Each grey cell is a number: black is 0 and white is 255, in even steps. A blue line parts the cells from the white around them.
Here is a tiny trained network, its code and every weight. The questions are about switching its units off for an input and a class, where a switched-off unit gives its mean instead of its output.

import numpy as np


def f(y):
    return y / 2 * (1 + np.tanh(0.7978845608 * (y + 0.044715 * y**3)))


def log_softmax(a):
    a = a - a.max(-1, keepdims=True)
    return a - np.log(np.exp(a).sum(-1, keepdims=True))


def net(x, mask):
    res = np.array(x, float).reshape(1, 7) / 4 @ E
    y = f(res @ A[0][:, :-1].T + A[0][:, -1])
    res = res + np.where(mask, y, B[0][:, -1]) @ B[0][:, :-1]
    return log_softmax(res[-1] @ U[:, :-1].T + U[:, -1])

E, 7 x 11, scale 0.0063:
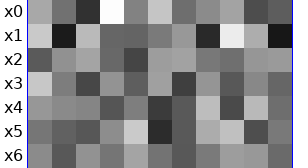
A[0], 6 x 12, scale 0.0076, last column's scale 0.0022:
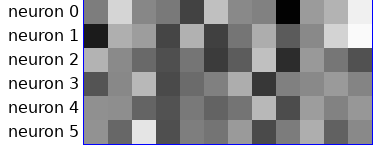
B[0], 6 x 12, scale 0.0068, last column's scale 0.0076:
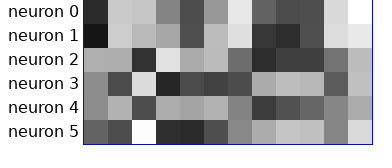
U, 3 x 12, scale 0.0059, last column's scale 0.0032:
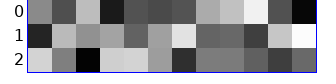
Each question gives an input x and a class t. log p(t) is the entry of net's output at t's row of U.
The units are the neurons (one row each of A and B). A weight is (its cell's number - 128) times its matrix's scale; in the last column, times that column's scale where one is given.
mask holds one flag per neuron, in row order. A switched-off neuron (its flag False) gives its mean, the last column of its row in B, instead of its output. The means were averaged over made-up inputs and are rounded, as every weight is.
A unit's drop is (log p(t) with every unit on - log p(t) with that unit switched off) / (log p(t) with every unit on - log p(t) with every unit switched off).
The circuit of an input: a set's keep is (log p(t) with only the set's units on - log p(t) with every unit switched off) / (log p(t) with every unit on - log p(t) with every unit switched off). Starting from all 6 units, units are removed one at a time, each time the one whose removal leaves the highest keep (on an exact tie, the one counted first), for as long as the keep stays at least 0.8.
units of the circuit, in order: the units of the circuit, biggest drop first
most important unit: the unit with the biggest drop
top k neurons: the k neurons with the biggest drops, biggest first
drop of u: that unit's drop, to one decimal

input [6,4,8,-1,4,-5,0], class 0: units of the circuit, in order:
(neuron 1; neuron 2)
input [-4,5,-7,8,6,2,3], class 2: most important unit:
neuron 2
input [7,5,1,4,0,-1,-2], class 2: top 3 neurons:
(neuron 0; neuron 5; neuron 1)
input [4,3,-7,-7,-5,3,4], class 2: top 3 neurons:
(neuron 0; neuron 1; neuron 5)
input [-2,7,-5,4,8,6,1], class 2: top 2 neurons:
(neuron 2; neuron 3)
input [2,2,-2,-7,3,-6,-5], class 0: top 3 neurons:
(neuron 1; neuron 3; neuron 2)
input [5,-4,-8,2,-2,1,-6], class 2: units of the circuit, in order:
(neuron 1; neuron 0)
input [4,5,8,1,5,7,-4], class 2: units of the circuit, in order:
(neuron 5; neuron 0)
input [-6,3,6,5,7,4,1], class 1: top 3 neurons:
(neuron 2; neuron 1; neuron 4)
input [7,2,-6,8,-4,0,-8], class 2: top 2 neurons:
(neuron 0; neuron 1)
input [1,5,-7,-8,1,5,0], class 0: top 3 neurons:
(neuron 1; neuron 2; neuron 0)
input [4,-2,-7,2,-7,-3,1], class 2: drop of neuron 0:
0.3
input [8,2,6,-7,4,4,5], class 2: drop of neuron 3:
0.2
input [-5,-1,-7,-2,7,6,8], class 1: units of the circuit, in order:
(neuron 1)
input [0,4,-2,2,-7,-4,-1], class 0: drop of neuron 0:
0.2
